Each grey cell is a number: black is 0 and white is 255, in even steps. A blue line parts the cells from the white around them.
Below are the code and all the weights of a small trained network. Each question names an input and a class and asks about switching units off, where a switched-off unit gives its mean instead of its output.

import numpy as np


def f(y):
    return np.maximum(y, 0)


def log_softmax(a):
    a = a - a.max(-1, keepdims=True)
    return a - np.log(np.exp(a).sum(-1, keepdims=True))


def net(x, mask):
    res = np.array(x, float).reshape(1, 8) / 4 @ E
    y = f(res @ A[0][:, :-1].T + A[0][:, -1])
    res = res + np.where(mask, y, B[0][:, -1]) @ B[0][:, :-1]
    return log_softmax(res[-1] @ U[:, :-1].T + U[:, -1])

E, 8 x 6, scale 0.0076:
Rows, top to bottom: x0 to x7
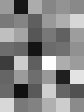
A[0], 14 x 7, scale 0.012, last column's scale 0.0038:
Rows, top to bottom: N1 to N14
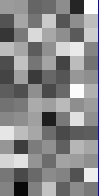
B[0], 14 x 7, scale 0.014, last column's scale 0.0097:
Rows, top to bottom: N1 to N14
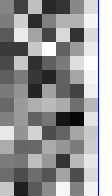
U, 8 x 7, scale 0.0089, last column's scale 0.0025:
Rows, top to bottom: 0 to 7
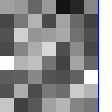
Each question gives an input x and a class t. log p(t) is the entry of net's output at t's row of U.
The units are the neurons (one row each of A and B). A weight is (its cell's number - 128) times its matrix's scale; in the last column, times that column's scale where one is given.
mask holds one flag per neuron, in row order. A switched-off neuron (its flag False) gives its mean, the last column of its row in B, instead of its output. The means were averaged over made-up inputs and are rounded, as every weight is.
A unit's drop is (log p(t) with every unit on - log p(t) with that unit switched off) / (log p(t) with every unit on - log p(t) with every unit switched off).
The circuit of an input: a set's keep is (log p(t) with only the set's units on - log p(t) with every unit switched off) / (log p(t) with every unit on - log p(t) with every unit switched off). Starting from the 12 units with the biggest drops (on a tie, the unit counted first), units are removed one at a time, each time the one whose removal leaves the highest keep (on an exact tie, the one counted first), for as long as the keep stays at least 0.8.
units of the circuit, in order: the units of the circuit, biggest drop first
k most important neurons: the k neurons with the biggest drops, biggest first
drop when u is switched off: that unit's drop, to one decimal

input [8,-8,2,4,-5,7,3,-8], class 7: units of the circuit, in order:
(N14)
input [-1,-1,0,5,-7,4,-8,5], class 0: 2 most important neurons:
(N9, N7)
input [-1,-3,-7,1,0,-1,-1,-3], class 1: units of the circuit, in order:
(N3, N7)
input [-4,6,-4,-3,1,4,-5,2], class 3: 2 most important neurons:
(N4, N12)
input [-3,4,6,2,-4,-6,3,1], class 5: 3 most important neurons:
(N14, N1, N2)
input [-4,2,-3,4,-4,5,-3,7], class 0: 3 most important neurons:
(N9, N7, N8)
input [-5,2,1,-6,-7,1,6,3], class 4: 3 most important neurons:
(N10, N7, N4)
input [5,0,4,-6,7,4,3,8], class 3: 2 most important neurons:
(N4, N8)
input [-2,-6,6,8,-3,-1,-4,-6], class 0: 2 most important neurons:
(N9, N14)
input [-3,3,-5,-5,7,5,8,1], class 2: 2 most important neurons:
(N3, N8)
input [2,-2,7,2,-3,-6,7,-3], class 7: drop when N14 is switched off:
0.3
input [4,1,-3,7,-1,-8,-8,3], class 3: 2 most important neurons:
(N4, N6)
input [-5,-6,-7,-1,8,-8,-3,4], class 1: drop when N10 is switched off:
-0.1
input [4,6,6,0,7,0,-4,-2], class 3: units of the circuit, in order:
(N4)
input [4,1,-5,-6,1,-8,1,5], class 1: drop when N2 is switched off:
0.1
